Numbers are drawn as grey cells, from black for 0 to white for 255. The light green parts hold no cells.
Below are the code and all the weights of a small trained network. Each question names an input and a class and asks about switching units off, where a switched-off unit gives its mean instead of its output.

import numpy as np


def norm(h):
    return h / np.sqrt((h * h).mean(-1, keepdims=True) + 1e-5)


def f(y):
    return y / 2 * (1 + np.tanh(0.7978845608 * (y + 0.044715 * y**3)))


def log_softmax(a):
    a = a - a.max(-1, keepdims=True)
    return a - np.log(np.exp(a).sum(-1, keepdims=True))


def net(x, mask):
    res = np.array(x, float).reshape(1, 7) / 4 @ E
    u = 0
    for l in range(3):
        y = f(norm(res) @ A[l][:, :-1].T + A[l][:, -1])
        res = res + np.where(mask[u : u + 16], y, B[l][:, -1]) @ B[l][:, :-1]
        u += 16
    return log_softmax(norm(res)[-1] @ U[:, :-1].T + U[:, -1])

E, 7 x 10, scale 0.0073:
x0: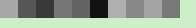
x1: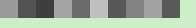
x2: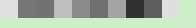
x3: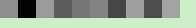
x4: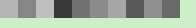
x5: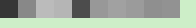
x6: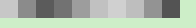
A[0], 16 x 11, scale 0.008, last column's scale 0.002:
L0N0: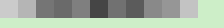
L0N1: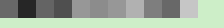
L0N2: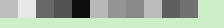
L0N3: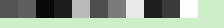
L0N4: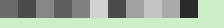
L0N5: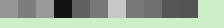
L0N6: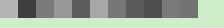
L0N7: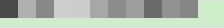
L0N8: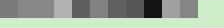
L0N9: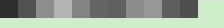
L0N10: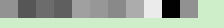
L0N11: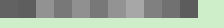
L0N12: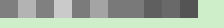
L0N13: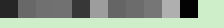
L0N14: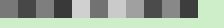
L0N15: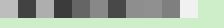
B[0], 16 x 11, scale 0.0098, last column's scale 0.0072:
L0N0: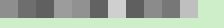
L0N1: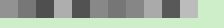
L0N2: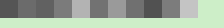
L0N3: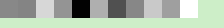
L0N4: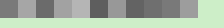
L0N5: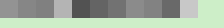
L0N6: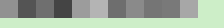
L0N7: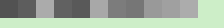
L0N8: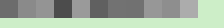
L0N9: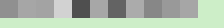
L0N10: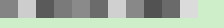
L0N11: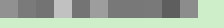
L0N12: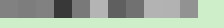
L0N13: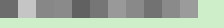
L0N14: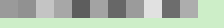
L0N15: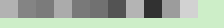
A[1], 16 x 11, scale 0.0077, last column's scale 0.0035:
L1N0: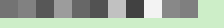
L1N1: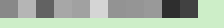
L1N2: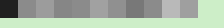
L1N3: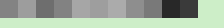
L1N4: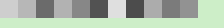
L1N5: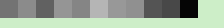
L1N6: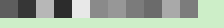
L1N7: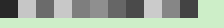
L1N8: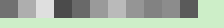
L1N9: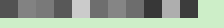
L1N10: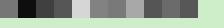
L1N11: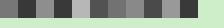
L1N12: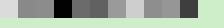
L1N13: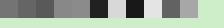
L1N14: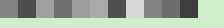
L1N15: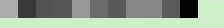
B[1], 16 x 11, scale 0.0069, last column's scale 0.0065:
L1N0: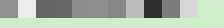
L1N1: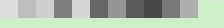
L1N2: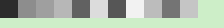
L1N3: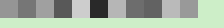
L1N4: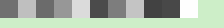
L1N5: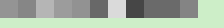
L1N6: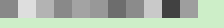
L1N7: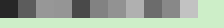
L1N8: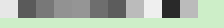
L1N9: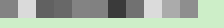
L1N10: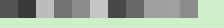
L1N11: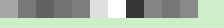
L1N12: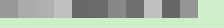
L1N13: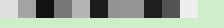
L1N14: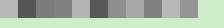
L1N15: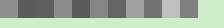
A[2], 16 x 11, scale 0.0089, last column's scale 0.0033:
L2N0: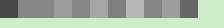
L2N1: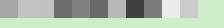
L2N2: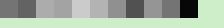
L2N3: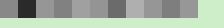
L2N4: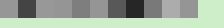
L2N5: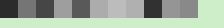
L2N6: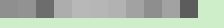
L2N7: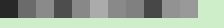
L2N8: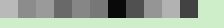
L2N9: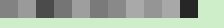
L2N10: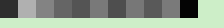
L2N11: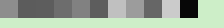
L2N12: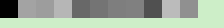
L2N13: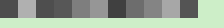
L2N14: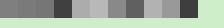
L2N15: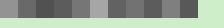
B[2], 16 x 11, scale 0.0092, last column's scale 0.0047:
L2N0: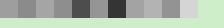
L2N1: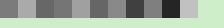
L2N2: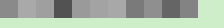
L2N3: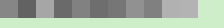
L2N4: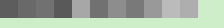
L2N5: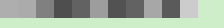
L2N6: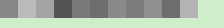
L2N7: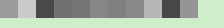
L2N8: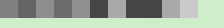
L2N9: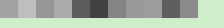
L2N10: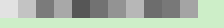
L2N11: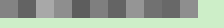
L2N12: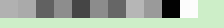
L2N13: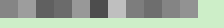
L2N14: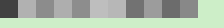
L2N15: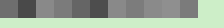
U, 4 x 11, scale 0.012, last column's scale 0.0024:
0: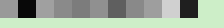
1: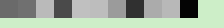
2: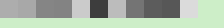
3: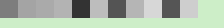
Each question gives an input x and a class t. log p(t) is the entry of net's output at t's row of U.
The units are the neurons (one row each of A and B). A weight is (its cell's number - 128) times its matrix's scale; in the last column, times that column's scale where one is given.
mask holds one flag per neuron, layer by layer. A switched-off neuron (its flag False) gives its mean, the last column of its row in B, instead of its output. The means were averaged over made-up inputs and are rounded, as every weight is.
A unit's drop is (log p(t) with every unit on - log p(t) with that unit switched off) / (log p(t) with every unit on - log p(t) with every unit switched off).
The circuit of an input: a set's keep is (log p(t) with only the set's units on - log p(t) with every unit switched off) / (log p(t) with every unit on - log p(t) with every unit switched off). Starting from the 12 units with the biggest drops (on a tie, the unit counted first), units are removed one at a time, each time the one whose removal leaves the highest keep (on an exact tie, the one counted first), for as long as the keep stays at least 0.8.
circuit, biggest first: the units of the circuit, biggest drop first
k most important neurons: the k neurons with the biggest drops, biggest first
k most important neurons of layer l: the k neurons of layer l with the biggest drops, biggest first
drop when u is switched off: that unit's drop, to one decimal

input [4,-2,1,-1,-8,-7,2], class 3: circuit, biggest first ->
(L0N3)
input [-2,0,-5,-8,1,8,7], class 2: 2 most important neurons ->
(L0N3; L0N10)
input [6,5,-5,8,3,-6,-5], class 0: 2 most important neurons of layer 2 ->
(L2N12; L2N8)
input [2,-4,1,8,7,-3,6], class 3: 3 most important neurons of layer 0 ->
(L0N14; L0N5; L0N1)
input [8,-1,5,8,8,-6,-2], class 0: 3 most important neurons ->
(L0N15; L0N10; L0N6)
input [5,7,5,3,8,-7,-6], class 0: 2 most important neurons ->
(L0N6; L0N15)
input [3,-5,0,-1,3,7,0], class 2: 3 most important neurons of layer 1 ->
(L1N13; L1N8; L1N4)
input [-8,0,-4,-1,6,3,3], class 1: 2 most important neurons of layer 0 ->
(L0N3; L0N7)
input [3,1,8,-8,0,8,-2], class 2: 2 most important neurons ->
(L1N13; L0N3)
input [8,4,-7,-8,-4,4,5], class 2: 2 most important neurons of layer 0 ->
(L0N10; L0N2)
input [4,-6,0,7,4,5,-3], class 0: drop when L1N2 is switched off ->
0.2
